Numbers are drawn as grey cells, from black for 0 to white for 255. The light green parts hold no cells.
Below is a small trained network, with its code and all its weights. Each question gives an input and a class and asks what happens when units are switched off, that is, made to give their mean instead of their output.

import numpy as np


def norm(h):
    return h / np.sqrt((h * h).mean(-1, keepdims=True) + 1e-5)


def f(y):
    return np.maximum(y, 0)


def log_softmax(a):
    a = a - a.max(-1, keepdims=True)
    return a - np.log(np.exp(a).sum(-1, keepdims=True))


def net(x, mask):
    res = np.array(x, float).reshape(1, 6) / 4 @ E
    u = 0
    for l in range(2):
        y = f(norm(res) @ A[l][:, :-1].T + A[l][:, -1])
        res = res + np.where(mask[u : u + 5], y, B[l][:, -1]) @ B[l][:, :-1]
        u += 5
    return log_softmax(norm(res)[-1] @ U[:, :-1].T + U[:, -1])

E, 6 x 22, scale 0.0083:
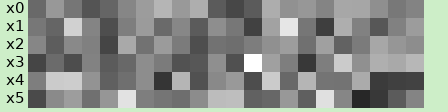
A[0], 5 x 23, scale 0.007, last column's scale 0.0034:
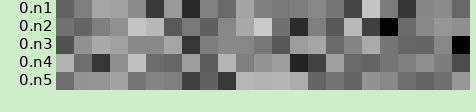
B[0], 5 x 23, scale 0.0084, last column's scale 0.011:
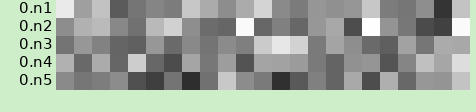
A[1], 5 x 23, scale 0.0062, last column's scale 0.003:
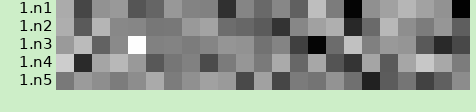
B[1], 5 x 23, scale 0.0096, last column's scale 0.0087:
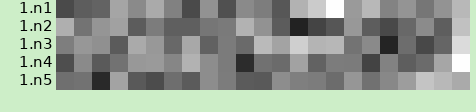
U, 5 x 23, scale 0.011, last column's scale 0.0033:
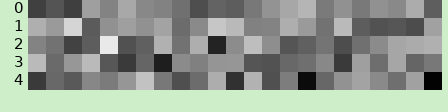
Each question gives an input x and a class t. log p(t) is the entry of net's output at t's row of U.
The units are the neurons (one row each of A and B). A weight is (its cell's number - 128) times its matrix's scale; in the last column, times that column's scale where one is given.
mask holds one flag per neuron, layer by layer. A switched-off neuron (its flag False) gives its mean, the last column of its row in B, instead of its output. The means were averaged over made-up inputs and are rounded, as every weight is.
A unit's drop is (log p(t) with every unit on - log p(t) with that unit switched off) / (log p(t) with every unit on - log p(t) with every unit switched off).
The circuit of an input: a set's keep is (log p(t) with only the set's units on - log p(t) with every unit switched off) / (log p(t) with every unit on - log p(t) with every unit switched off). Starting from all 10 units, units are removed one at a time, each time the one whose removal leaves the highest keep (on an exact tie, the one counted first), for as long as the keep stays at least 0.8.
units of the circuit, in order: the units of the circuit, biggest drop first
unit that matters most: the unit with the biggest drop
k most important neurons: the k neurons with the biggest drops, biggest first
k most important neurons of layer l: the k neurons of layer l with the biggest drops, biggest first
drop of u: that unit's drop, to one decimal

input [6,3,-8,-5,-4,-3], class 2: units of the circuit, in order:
[0.n2]
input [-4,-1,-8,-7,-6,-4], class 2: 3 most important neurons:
[0.n4 1.n4 0.n1]
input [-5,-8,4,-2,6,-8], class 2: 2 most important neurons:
[0.n2 1.n3]
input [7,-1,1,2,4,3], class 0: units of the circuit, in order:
[0.n2 0.n1]
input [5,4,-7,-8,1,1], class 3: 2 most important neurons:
[0.n2 1.n5]
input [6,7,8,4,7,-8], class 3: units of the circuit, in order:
[1.n2 0.n2]
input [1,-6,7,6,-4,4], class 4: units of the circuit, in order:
[0.n1 0.n2]
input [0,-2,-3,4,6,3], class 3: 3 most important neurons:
[0.n5 0.n2 1.n3]
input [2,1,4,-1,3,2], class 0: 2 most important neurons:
[0.n2 0.n3]
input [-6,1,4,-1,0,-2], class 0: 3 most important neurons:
[1.n1 0.n1 1.n4]
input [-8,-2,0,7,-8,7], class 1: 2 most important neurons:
[0.n2 1.n5]
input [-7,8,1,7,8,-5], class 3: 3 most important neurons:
[0.n5 0.n2 1.n3]
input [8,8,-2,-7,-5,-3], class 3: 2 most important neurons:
[1.n2 0.n2]
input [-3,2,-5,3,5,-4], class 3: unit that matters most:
0.n5
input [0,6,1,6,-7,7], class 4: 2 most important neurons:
[1.n3 0.n1]
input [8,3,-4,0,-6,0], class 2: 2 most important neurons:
[0.n2 1.n1]
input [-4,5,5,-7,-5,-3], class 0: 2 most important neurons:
[1.n1 0.n1]
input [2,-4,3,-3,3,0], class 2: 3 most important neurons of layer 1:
[1.n5 1.n3 1.n1]
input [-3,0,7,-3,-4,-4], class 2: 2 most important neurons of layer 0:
[0.n4 0.n2]
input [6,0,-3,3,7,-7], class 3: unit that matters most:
0.n2
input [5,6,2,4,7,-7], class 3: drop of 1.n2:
0.3
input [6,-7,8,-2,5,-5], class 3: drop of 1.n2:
0.5
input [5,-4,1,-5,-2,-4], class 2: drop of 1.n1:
0.0
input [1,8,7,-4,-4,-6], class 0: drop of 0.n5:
0.1
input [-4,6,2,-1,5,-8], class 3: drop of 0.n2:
0.3
